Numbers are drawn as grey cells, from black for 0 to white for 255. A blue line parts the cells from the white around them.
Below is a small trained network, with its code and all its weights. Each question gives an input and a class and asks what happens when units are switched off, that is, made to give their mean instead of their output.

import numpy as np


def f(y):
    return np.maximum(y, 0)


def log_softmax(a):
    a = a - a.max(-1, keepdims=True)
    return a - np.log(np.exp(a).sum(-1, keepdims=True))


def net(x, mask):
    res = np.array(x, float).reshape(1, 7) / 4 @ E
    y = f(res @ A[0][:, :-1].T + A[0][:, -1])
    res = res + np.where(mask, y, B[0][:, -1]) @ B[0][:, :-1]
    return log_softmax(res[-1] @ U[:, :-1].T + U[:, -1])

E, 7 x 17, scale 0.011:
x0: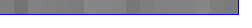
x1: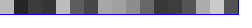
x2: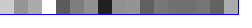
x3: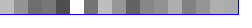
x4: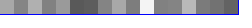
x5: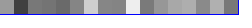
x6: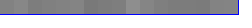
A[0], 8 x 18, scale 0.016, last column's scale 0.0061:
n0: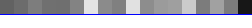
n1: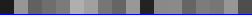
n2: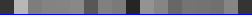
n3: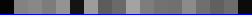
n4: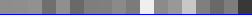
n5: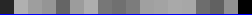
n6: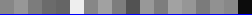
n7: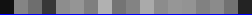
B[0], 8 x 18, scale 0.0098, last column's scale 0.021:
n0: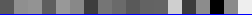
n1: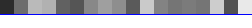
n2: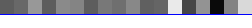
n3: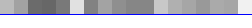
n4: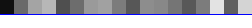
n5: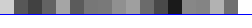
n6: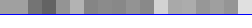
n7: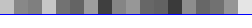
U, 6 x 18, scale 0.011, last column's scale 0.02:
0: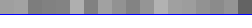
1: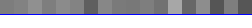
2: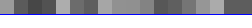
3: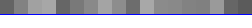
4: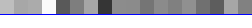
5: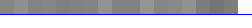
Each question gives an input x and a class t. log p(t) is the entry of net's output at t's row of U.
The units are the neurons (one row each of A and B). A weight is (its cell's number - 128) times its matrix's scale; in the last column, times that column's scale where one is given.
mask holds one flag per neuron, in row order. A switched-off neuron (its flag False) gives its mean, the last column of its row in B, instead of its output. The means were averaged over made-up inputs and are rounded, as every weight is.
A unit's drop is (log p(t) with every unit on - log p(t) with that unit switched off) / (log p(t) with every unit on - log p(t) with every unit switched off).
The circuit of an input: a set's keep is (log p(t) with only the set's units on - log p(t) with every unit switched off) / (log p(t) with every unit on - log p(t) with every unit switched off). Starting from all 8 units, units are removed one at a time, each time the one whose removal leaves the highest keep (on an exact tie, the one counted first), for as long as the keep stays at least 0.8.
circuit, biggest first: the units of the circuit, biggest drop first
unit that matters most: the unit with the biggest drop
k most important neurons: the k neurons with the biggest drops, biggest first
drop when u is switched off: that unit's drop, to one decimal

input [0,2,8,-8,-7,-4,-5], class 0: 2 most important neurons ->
n3; n7
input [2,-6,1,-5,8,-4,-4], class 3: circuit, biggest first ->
n4
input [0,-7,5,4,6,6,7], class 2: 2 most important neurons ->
n5; n2
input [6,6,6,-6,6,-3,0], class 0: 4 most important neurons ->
n5; n7; n3; n1
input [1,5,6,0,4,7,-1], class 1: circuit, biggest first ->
n5; n0
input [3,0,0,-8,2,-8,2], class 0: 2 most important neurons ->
n3; n0
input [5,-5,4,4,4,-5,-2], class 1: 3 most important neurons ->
n2; n7; n3
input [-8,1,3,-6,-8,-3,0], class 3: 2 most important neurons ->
n1; n6
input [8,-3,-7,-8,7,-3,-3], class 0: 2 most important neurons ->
n3; n1
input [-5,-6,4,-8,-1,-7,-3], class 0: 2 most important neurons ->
n3; n0
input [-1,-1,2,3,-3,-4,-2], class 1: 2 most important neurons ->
n3; n7
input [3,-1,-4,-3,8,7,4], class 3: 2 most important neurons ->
n4; n2
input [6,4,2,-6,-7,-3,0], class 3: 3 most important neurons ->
n1; n5; n6
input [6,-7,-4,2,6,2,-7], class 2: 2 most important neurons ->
n5; n1
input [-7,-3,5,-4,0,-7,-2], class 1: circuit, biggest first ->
n2
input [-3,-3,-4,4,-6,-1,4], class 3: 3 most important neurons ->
n1; n3; n0
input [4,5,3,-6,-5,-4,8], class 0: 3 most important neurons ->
n5; n3; n7
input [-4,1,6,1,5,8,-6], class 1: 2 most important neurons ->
n0; n7
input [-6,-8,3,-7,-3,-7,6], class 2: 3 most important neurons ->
n5; n0; n6
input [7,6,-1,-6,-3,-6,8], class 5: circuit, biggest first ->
n5
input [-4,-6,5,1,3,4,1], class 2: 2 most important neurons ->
n5; n7
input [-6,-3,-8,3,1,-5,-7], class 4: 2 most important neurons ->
n7; n0
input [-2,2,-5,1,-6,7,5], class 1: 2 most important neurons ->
n0; n4
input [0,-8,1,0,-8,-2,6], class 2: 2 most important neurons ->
n5; n4
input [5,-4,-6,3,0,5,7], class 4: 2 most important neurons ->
n7; n2
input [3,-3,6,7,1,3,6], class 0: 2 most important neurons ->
n7; n6
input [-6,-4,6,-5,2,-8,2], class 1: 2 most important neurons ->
n2; n7
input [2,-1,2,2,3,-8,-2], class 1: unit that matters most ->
n2
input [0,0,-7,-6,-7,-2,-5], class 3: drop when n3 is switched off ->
-0.1
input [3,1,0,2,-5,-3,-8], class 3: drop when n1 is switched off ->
0.5
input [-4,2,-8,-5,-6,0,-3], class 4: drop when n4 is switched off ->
0.1
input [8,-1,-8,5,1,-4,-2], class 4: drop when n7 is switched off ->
1.2
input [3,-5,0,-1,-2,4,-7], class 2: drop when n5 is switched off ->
1.1
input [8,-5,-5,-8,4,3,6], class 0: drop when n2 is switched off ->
0.0
